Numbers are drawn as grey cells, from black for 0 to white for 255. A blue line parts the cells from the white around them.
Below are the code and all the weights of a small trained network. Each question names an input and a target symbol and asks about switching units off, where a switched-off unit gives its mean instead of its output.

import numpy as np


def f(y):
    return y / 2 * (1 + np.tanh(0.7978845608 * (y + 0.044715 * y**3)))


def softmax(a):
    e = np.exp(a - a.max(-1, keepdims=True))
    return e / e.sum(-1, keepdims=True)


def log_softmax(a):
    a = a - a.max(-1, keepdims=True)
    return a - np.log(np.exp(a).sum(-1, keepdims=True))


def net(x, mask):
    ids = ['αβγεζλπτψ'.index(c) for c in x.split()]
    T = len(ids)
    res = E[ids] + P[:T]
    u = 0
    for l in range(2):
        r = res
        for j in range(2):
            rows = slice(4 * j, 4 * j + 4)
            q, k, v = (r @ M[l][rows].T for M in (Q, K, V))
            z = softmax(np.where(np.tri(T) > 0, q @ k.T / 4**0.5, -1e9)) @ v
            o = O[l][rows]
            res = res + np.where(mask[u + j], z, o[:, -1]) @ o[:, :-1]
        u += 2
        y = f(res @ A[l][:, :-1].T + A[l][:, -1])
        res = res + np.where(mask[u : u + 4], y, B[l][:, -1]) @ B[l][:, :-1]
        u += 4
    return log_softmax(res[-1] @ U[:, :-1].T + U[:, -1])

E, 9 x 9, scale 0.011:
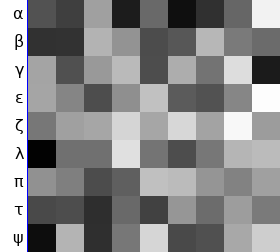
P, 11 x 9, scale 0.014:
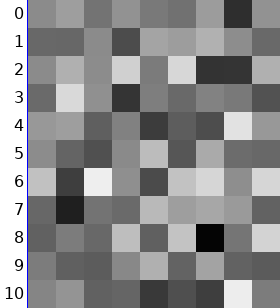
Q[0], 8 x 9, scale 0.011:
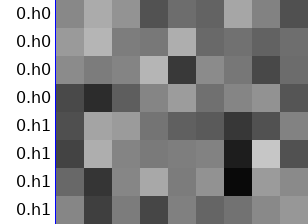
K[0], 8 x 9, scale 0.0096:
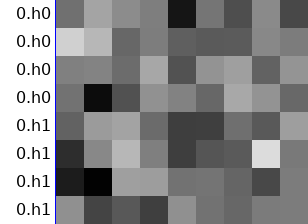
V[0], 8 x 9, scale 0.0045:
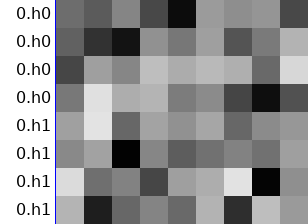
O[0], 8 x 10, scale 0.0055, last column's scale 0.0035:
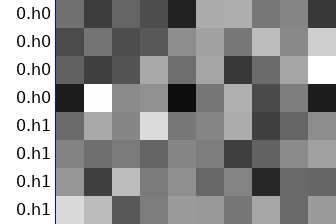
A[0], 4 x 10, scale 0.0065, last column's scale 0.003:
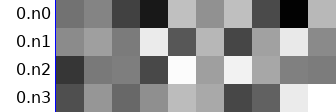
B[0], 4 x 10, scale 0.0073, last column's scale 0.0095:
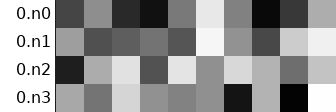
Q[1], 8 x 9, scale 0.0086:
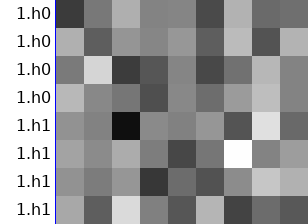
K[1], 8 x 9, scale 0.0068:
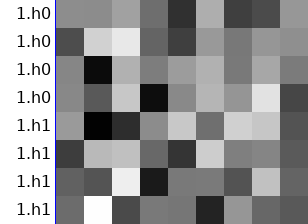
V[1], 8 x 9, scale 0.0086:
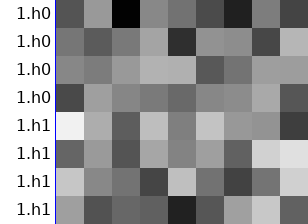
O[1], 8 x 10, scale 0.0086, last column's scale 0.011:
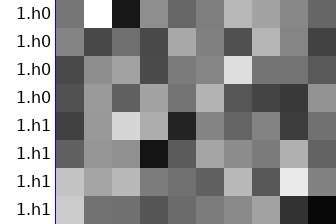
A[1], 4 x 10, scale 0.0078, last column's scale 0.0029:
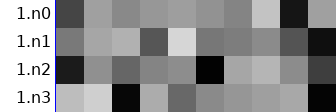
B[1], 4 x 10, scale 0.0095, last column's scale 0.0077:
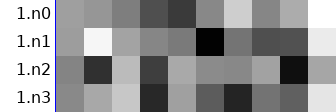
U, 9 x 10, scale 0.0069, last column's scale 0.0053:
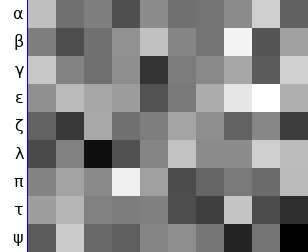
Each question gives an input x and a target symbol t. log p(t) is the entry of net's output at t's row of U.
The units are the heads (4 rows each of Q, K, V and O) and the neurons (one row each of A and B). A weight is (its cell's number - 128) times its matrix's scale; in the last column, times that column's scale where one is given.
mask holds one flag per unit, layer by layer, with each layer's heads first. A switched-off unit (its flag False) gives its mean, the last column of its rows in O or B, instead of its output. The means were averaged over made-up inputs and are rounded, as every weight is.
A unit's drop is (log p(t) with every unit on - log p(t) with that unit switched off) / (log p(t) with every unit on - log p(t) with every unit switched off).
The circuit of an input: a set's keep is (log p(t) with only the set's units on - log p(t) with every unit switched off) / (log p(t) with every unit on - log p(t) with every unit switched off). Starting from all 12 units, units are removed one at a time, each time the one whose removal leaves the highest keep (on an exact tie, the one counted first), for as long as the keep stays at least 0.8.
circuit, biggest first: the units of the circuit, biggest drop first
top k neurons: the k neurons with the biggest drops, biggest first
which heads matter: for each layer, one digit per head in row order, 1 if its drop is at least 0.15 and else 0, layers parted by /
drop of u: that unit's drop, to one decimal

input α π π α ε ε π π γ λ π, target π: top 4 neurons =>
(0.n2; 0.n0; 0.n1; 1.n0)
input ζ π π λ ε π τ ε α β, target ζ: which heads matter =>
00 / 01
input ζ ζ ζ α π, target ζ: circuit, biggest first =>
(1.h0; 0.n2)
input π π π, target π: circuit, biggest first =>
(1.h1; 0.n3; 0.h1)
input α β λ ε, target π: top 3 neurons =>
(0.n1; 1.n0; 1.n3)
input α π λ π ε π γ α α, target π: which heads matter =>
00 / 11
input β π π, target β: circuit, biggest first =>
(0.n3; 1.h1; 1.h0)
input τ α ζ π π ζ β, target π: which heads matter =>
00 / 11
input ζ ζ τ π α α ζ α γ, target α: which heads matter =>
00 / 01
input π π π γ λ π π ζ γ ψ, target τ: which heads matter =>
00 / 10
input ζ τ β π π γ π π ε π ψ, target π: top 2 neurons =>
(0.n2; 0.n0)
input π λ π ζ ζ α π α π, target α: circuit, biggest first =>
(1.h1; 0.h1)
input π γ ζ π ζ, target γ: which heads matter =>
00 / 01
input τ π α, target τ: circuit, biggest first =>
(1.h0; 1.h1; 0.n3)
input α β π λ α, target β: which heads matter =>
01 / 11
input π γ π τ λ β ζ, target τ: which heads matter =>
00 / 11
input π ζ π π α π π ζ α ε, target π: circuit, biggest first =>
(0.n1; 1.n0; 0.h1; 1.h1)
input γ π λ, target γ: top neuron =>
(0.n3)
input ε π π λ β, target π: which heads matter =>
01 / 11
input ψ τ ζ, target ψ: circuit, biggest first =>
(1.h0; 1.n3; 0.n1)
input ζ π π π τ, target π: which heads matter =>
00 / 11
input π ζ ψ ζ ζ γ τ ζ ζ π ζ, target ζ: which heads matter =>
00 / 10
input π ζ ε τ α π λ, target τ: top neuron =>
(1.n3)
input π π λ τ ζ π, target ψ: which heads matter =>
00 / 01
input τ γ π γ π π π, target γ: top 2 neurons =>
(1.n0; 0.n1)
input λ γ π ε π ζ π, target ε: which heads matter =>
00 / 11
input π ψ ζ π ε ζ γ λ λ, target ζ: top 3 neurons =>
(0.n3; 0.n1; 0.n2)
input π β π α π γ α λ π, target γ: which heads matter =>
00 / 01
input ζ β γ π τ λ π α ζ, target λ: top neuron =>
(0.n1)
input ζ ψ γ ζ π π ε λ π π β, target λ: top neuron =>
(0.n2)
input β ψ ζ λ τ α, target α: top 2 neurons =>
(0.n1; 0.n3)
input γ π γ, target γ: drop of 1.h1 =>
1.0
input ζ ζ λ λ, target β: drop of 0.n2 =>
0.2
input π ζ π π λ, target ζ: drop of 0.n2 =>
0.2
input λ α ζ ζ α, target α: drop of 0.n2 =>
0.0
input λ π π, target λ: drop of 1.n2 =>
0.0
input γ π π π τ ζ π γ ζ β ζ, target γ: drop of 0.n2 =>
0.1
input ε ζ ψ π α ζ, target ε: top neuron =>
(1.n0)
